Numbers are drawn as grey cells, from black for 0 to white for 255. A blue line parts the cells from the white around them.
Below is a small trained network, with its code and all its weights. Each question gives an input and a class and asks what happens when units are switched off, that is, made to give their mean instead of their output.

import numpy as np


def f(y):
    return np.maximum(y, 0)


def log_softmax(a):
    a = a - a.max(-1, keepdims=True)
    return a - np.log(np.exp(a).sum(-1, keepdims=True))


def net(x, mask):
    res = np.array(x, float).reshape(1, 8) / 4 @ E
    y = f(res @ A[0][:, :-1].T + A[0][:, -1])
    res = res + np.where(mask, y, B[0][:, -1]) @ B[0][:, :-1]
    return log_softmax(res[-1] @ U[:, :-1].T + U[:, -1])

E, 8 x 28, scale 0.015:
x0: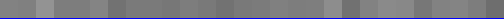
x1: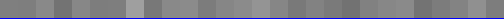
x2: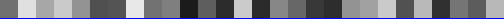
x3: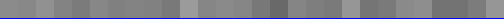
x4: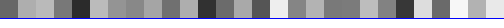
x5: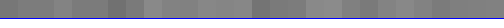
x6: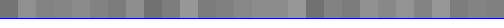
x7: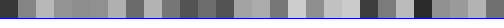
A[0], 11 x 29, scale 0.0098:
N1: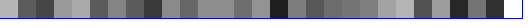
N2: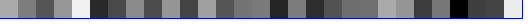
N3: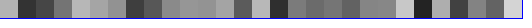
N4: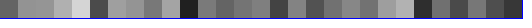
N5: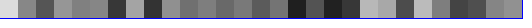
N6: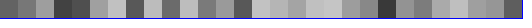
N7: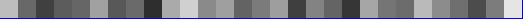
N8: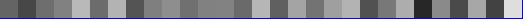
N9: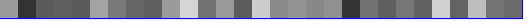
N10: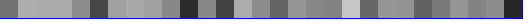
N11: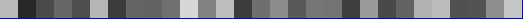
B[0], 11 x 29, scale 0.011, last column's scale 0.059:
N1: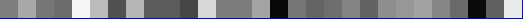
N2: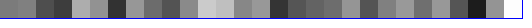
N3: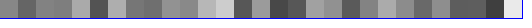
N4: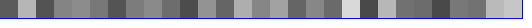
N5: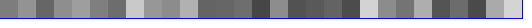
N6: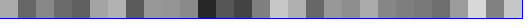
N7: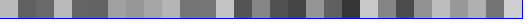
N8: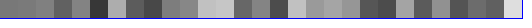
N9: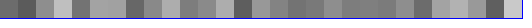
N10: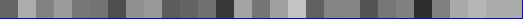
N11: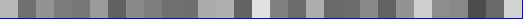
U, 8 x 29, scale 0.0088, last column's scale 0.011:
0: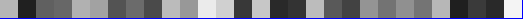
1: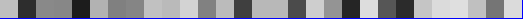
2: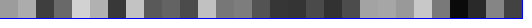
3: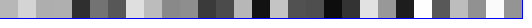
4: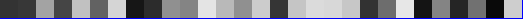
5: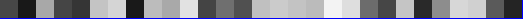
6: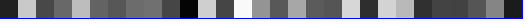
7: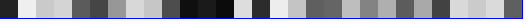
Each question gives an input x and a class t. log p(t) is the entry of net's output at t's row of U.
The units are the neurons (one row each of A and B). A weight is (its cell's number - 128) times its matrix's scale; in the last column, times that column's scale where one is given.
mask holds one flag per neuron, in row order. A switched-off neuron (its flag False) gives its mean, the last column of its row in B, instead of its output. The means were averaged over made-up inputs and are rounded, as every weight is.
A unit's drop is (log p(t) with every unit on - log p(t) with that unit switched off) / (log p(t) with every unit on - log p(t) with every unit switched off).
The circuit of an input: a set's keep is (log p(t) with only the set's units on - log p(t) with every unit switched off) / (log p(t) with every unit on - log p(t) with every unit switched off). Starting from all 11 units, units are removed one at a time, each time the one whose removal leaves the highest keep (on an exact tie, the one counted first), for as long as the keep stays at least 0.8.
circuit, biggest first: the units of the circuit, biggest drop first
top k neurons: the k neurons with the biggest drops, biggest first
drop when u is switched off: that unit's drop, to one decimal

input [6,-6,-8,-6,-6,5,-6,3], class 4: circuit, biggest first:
[N8]
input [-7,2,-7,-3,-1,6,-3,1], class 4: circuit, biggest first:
[N8, N5]
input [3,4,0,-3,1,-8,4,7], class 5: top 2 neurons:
[N1, N2]
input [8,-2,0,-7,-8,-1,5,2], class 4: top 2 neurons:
[N8, N3]
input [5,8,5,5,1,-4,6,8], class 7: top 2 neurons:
[N2, N1]
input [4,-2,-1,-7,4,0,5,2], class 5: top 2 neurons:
[N7, N5]
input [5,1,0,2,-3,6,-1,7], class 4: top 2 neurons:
[N8, N5]
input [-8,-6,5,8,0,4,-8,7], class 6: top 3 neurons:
[N6, N5, N7]
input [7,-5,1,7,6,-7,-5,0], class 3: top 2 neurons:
[N8, N3]
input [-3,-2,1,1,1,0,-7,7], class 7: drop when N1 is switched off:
0.2
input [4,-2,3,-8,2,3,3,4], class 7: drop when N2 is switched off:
0.2
